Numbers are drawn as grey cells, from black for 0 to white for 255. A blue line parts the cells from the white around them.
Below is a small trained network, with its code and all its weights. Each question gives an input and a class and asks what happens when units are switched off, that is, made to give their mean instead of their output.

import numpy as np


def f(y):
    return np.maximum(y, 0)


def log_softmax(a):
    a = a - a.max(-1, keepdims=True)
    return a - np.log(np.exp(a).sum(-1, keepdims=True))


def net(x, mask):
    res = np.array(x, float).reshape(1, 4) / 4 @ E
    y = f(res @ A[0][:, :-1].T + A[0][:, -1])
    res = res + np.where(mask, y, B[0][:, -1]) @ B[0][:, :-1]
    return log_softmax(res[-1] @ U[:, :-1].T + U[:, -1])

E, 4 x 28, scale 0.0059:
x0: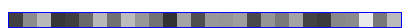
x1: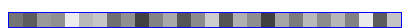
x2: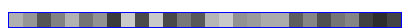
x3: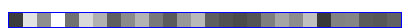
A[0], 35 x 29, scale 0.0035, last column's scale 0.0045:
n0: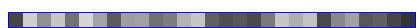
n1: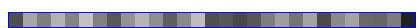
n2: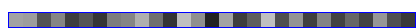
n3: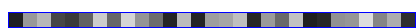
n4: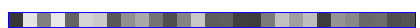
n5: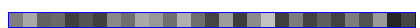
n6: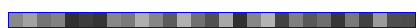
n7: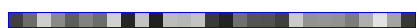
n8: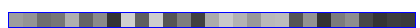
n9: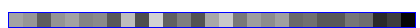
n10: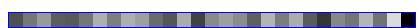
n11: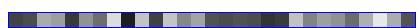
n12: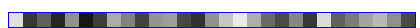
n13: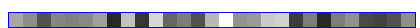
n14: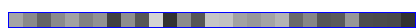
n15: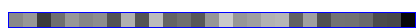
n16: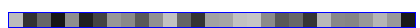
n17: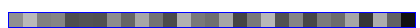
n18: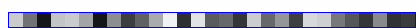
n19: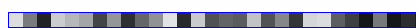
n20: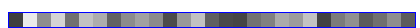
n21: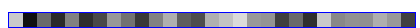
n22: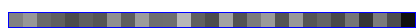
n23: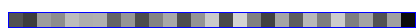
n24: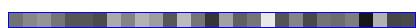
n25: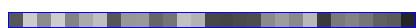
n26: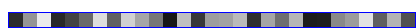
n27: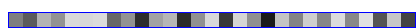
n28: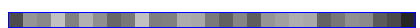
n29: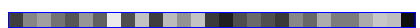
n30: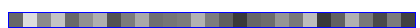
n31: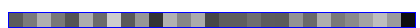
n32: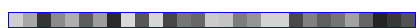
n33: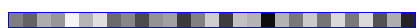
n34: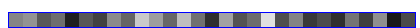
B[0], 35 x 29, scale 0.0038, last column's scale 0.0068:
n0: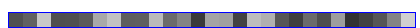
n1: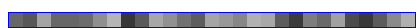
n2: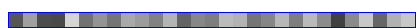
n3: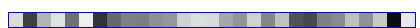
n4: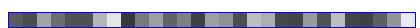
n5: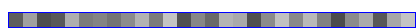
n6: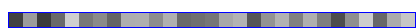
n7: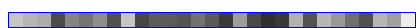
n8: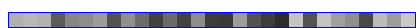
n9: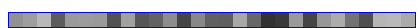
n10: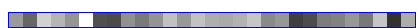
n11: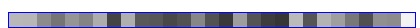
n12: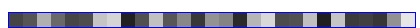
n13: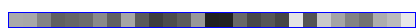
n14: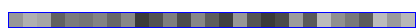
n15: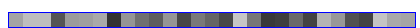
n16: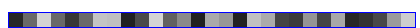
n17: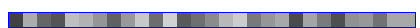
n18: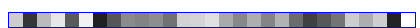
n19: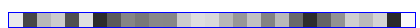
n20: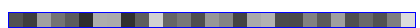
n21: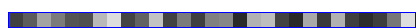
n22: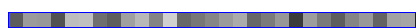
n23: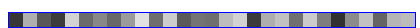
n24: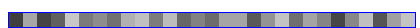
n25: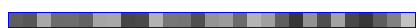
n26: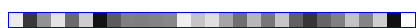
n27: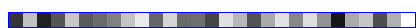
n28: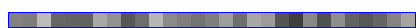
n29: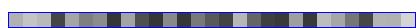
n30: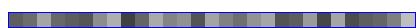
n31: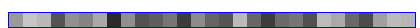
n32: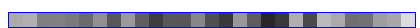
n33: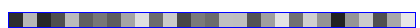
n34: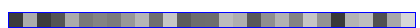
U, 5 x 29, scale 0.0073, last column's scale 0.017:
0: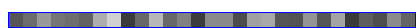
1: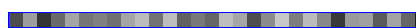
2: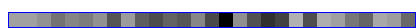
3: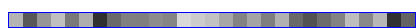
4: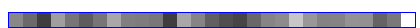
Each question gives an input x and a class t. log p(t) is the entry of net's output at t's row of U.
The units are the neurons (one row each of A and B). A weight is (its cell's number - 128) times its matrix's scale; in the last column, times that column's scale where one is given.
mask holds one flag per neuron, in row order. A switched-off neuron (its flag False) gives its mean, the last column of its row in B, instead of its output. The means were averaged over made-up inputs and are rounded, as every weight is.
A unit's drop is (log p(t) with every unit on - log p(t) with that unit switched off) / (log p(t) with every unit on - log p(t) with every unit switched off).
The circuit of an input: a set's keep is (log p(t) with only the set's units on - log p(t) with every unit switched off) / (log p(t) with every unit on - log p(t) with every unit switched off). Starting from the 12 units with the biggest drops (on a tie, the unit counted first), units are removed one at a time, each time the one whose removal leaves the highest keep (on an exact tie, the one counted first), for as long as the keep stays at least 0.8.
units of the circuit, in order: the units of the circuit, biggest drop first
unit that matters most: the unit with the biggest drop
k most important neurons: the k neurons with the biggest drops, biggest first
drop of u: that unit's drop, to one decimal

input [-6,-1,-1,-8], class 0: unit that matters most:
n12
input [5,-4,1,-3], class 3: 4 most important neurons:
n26; n3; n27; n33
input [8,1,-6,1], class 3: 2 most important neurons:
n26; n3
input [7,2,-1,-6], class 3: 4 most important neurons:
n26; n3; n10; n4
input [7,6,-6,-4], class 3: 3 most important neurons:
n26; n3; n10
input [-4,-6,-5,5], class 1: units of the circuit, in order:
n34; n2
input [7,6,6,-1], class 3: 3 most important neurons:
n26; n3; n10
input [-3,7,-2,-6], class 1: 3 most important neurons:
n27; n33; n23
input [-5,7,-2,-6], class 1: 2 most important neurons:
n27; n33
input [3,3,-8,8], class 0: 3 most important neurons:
n4; n20; n0
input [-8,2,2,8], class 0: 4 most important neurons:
n4; n0; n20; n26
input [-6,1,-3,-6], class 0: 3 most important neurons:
n12; n21; n16
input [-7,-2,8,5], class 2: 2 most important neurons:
n13; n32
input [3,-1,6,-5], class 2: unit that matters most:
n13
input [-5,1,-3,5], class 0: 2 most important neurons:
n26; n3
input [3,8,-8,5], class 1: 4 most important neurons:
n27; n33; n23; n13
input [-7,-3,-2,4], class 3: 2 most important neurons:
n19; n18
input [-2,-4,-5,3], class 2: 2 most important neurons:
n27; n7
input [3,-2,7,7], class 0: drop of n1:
0.3
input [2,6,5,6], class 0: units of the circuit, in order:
n4
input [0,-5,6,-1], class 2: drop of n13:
0.5
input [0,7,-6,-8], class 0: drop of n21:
0.4
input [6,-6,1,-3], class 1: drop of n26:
-0.1
